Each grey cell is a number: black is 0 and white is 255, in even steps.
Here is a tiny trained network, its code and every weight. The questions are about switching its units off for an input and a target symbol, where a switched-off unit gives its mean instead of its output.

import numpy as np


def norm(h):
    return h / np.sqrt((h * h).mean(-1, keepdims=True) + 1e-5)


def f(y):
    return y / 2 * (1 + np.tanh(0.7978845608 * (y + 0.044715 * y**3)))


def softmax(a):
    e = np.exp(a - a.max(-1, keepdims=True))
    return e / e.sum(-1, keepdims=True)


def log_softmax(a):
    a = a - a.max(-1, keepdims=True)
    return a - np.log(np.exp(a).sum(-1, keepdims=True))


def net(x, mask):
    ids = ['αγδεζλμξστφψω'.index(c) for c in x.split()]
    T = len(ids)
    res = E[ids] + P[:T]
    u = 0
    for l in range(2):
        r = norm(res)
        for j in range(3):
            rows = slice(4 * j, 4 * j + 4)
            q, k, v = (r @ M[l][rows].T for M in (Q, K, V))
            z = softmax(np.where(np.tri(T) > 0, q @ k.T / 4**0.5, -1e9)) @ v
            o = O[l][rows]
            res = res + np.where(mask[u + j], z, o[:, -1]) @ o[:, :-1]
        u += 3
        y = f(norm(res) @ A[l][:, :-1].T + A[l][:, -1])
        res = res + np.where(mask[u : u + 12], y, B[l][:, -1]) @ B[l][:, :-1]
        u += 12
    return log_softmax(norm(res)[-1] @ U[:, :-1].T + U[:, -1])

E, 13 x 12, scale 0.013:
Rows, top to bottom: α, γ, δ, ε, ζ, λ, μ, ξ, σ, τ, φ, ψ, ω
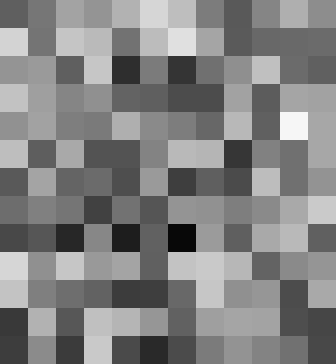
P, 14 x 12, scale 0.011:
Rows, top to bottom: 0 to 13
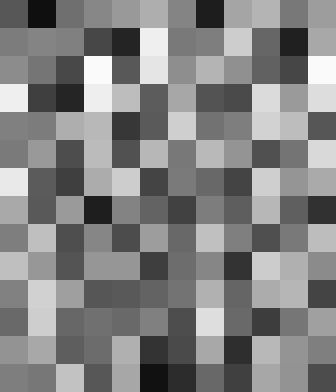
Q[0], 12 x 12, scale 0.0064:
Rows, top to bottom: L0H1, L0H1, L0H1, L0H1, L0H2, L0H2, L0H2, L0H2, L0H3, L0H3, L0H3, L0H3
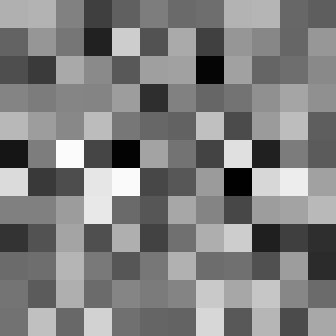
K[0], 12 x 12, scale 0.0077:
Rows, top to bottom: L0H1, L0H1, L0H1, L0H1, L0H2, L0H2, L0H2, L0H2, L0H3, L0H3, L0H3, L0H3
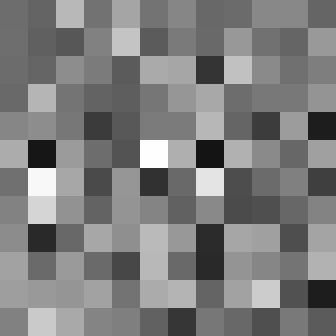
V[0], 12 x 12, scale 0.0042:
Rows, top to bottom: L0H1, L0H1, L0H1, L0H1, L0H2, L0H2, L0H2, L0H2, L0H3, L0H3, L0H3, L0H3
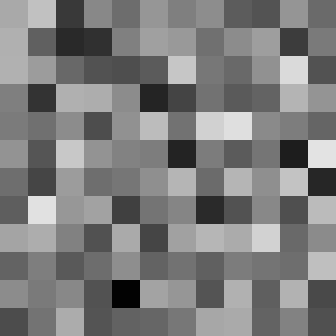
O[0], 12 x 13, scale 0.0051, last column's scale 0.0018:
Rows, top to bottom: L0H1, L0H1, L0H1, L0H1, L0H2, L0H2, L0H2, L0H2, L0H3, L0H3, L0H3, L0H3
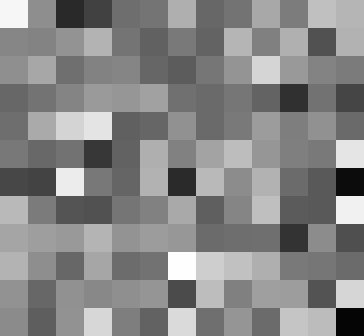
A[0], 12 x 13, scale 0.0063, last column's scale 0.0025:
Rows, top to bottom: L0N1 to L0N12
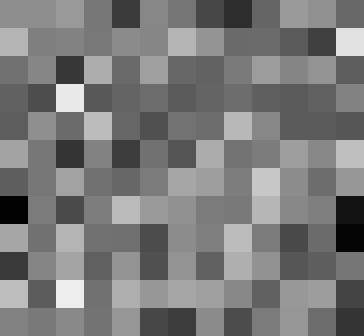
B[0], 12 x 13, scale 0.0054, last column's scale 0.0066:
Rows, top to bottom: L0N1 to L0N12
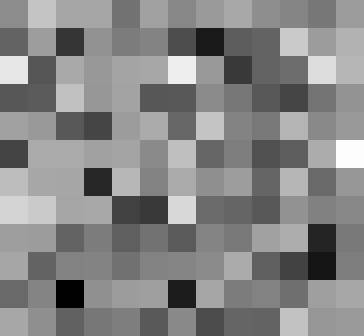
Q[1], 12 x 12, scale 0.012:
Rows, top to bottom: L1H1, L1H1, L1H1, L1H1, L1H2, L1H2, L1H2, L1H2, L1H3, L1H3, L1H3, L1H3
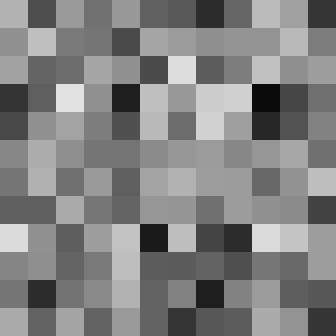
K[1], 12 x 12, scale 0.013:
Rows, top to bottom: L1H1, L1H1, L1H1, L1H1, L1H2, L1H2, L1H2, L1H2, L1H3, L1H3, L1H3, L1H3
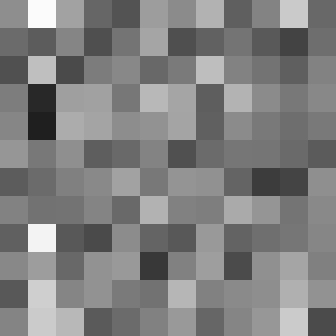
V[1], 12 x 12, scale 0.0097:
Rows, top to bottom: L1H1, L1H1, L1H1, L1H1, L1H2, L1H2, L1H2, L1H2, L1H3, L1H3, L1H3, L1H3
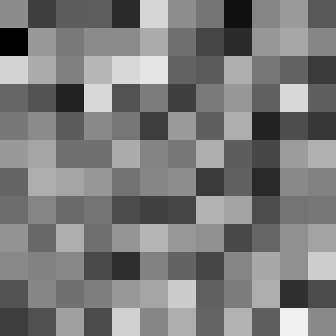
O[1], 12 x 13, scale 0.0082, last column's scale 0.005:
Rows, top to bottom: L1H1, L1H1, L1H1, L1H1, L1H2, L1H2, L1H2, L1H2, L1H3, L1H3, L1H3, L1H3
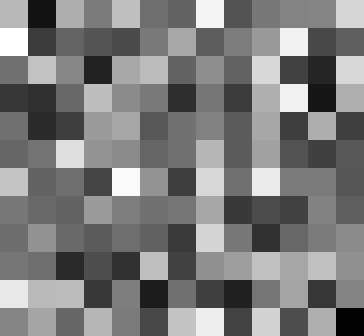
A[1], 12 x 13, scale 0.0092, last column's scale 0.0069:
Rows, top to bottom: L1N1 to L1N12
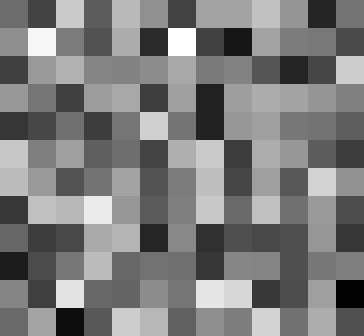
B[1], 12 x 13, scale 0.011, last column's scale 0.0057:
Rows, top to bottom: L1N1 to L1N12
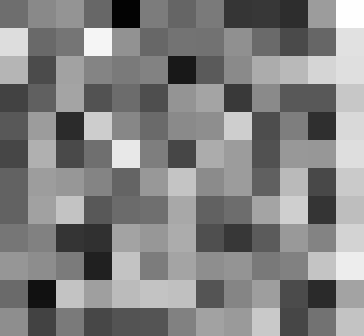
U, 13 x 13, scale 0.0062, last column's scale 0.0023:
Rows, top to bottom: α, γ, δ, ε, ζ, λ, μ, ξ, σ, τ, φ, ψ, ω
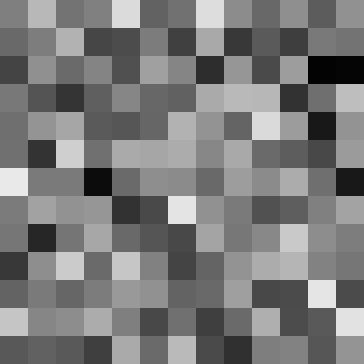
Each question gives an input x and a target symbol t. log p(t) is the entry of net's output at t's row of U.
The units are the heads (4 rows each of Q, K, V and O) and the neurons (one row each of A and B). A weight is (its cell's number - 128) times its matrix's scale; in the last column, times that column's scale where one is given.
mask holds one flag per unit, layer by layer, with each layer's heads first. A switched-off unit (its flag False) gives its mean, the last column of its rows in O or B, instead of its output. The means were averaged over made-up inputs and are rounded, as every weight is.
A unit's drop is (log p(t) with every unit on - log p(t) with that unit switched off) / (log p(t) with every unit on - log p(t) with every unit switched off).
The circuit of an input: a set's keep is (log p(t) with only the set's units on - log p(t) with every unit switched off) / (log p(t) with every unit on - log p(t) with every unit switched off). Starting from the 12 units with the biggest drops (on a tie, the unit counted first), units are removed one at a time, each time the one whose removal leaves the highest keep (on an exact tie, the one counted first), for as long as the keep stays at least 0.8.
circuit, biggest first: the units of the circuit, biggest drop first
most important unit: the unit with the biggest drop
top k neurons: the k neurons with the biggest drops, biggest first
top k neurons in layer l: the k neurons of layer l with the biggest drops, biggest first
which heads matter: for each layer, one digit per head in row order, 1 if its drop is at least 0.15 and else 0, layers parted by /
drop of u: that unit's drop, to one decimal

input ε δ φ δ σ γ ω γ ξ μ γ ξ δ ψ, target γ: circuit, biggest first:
(L1N1)
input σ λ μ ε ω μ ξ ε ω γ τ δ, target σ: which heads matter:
000 / 100
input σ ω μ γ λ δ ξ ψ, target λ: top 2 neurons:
(L1N11; L0N7)
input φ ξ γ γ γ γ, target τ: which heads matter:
100 / 100
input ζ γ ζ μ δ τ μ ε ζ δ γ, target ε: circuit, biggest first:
(L1H3; L1N12; L1H2)
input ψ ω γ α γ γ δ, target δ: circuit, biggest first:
(L1H3; L1N5)
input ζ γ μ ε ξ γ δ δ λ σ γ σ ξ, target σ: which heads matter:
000 / 101
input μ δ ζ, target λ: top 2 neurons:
(L0N8; L1N11)
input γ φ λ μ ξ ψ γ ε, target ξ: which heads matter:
000 / 101
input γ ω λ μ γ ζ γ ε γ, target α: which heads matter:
010 / 101
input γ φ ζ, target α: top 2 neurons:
(L0N11; L1N6)
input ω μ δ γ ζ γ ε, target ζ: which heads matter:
000 / 001
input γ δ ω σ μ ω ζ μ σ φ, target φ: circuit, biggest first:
(L0N3; L1H1)
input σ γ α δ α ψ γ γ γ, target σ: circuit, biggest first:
(L1H1)
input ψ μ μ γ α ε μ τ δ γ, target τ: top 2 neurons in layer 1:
(L1N3; L1N8)
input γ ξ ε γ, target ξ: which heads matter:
000 / 100
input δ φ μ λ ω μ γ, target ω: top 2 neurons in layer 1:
(L1N9; L1N4)
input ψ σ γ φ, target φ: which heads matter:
000 / 101
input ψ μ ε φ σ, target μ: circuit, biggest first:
(L1H1; L1H3)
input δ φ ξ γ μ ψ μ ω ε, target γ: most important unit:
L1H1
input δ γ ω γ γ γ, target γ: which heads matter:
000 / 100
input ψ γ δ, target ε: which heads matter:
100 / 010
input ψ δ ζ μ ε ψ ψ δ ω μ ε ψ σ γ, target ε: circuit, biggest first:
(L1H3; L1N12)
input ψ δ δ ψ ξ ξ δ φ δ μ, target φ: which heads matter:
000 / 101
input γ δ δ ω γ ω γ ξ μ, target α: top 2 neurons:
(L1N6; L0N4)
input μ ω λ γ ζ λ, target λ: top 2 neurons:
(L0N8; L1N11)
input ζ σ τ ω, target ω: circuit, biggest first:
(L1N9)
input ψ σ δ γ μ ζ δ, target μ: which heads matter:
010 / 110
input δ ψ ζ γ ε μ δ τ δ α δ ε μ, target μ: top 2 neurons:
(L0N6; L1N1)
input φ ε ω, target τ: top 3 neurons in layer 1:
(L1N8; L1N3; L1N1)
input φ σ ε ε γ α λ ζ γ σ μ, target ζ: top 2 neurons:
(L0N1; L1N8)
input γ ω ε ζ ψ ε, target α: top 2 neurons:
(L1N6; L0N4)
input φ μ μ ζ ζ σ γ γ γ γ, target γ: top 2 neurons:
(L0N3; L1N1)
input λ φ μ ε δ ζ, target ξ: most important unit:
L0N4
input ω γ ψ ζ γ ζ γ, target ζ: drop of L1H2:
0.1
